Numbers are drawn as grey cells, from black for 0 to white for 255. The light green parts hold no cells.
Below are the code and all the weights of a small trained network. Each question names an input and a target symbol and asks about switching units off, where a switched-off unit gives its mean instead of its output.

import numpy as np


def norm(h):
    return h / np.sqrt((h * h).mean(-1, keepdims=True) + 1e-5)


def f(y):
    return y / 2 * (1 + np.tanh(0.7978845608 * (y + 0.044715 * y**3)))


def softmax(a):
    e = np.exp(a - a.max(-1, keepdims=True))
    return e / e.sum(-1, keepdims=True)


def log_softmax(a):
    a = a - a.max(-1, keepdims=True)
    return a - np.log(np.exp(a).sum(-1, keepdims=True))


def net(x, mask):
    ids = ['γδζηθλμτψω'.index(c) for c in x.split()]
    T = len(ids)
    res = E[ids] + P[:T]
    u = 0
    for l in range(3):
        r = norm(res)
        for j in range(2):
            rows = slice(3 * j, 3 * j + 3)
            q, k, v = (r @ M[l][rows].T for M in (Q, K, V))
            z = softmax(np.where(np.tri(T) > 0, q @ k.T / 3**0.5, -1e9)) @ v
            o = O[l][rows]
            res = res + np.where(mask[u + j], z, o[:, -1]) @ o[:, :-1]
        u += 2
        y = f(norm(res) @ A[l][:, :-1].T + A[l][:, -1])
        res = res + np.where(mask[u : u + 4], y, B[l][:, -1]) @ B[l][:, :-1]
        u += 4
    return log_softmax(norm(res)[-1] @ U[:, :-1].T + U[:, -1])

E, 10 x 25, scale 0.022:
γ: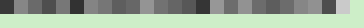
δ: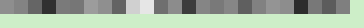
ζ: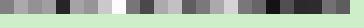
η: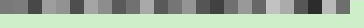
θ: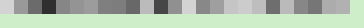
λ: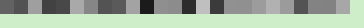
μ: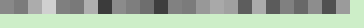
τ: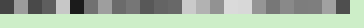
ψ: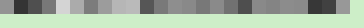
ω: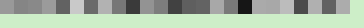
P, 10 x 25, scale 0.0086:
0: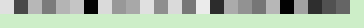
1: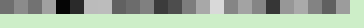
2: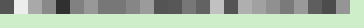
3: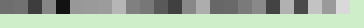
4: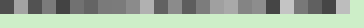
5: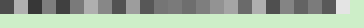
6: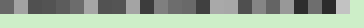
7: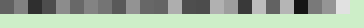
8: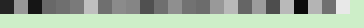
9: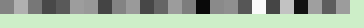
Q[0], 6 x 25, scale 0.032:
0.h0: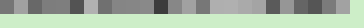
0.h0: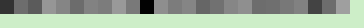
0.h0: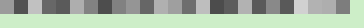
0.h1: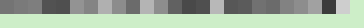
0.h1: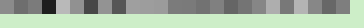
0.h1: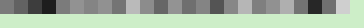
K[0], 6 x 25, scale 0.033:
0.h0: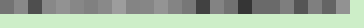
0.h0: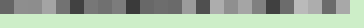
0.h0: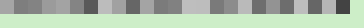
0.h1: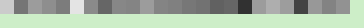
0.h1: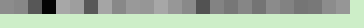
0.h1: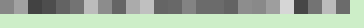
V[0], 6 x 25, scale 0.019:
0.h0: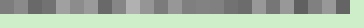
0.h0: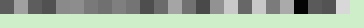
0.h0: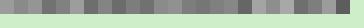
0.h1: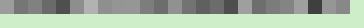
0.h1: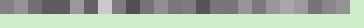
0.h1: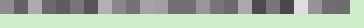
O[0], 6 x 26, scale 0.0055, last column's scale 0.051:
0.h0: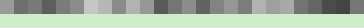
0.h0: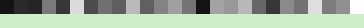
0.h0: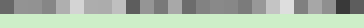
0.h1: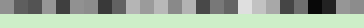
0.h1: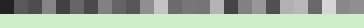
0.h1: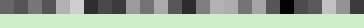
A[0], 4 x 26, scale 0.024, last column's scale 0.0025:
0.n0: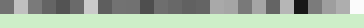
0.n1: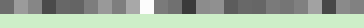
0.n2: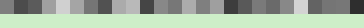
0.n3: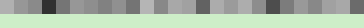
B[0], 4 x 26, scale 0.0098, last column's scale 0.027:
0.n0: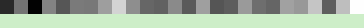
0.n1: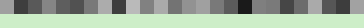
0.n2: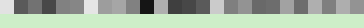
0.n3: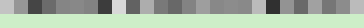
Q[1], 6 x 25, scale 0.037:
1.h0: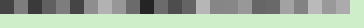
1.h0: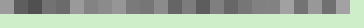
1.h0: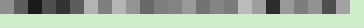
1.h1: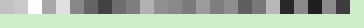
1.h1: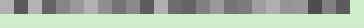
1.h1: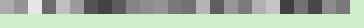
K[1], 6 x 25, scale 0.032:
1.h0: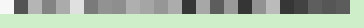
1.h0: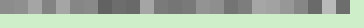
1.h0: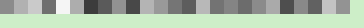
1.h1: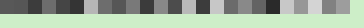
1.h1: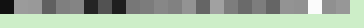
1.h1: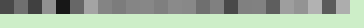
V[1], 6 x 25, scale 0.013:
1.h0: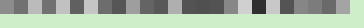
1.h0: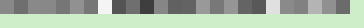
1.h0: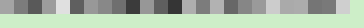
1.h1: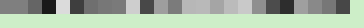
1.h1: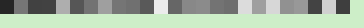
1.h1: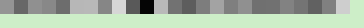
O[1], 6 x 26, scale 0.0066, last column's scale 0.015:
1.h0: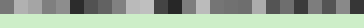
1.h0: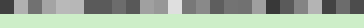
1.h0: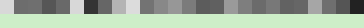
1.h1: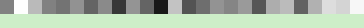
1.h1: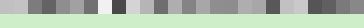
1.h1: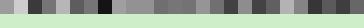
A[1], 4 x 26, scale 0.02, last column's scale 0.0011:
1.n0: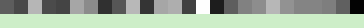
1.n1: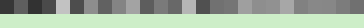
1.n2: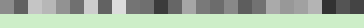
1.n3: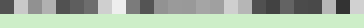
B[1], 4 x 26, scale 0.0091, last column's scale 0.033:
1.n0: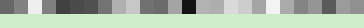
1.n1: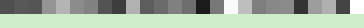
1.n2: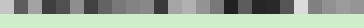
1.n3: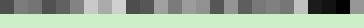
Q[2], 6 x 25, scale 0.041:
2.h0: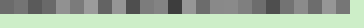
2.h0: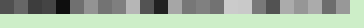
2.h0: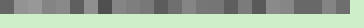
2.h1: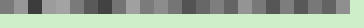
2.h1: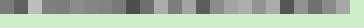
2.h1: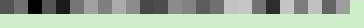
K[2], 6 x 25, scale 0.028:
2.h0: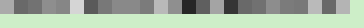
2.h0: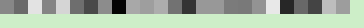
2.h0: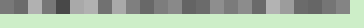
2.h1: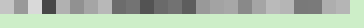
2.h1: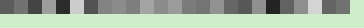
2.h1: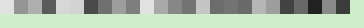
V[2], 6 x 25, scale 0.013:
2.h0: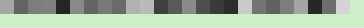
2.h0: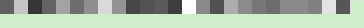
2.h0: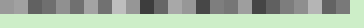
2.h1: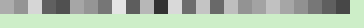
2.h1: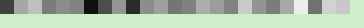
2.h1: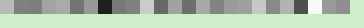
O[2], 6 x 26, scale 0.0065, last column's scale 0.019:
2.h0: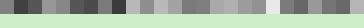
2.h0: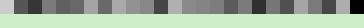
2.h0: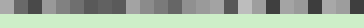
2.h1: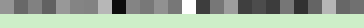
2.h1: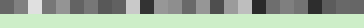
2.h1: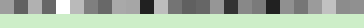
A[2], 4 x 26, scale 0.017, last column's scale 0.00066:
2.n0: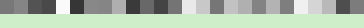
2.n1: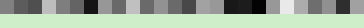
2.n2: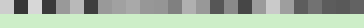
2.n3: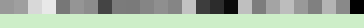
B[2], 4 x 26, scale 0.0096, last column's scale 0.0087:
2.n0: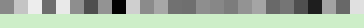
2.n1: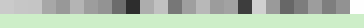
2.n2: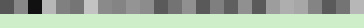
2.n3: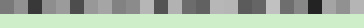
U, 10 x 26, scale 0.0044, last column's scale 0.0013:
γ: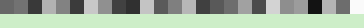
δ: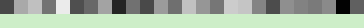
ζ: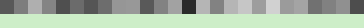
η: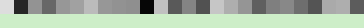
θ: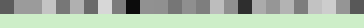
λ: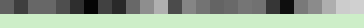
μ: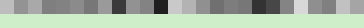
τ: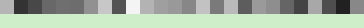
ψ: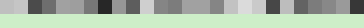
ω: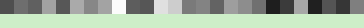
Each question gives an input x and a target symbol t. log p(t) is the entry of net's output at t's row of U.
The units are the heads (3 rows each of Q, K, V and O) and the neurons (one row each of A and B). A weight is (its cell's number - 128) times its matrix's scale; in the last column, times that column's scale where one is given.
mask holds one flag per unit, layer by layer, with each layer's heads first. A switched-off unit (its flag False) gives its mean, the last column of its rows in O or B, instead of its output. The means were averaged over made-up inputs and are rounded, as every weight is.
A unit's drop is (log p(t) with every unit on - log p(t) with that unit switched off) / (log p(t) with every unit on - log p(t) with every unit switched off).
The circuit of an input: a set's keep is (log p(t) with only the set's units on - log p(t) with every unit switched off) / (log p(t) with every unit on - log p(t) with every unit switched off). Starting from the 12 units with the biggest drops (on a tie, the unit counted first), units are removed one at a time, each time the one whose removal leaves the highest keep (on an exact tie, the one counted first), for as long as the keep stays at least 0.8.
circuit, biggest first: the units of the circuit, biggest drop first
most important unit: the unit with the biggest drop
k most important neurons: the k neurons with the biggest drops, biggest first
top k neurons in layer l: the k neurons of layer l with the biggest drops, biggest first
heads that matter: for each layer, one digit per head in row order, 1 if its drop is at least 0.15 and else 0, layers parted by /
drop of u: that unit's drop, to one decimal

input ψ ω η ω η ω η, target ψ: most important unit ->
0.n2
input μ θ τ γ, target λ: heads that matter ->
01 / 01 / 00
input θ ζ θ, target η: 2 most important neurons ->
[0.n3 0.n0]
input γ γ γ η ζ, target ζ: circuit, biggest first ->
[2.h1 0.h1]
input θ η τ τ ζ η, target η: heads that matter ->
10 / 10 / 01
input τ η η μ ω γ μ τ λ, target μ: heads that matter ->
10 / 01 / 11
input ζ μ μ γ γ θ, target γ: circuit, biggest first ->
[1.h0 2.h1 1.n3]
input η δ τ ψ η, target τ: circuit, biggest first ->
[0.h0 1.h0 1.h1]
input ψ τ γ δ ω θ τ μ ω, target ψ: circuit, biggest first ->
[0.n2 1.h1 2.n1]
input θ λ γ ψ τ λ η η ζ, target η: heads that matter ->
11 / 10 / 01
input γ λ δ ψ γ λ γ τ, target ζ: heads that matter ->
11 / 00 / 01
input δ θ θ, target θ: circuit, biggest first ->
[2.h1 0.h0]
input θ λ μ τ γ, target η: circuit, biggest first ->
[1.h0 0.n3 2.h1]
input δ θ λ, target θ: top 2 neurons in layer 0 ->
[0.n1 0.n0]
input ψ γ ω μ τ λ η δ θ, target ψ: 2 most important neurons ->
[0.n2 0.n3]
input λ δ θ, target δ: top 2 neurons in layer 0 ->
[0.n0 0.n2]
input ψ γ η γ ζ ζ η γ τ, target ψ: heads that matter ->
10 / 11 / 11
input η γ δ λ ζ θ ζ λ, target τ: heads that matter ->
10 / 11 / 11
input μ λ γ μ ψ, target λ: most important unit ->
1.h1
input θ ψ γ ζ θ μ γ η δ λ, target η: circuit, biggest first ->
[0.n3 2.h1 1.h0]
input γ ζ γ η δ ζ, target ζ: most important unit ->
0.h1
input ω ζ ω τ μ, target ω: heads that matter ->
10 / 11 / 00
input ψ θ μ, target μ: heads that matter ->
01 / 00 / 00
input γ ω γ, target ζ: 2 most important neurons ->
[1.n1 0.n0]
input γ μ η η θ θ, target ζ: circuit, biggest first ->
[0.h1 2.h1]
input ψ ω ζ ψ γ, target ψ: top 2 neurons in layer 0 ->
[0.n2 0.n3]
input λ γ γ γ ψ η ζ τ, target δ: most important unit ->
0.h1
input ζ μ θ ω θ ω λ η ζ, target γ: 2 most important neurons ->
[1.n3 0.n0]
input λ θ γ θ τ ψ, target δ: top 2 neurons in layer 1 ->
[1.n0 1.n1]
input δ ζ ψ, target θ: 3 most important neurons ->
[0.n1 1.n1 0.n0]
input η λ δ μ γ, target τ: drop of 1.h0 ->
0.1
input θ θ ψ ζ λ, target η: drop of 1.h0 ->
0.5
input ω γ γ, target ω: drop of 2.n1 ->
0.0
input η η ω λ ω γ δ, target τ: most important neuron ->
[0.n1]
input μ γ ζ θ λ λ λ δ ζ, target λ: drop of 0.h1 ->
0.5
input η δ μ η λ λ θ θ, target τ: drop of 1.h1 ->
0.3
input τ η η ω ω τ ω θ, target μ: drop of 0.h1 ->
0.1
